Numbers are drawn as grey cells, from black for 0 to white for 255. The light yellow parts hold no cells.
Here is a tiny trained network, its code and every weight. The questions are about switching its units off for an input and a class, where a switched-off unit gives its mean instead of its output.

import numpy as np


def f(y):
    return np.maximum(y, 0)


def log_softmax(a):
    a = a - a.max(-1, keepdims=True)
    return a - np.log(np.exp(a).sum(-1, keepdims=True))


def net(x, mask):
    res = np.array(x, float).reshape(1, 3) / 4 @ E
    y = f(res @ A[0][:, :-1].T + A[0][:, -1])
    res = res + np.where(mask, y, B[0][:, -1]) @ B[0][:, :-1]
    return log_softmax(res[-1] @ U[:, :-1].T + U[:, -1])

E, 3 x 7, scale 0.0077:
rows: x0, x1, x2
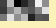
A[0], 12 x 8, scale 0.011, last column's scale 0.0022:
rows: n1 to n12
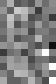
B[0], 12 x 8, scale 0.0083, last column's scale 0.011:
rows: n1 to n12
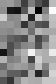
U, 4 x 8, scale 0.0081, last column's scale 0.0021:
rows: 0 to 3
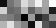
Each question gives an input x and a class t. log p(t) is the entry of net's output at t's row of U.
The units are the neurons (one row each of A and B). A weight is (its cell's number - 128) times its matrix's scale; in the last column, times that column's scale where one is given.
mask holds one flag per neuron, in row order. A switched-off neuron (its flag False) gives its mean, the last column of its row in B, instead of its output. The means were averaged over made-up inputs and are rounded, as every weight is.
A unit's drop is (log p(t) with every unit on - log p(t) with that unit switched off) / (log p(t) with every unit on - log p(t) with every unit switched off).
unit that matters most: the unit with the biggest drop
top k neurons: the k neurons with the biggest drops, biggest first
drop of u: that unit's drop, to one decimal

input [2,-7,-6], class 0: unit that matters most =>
n12
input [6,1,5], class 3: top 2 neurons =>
[n2 n11]
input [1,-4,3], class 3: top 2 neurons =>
[n2 n8]
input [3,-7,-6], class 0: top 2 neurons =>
[n12 n2]
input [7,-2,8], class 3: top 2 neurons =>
[n2 n3]
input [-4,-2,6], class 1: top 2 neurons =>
[n3 n9]
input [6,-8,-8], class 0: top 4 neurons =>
[n12 n2 n11 n7]
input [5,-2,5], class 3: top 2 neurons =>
[n2 n11]
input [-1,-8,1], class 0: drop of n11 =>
0.3
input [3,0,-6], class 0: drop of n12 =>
0.0
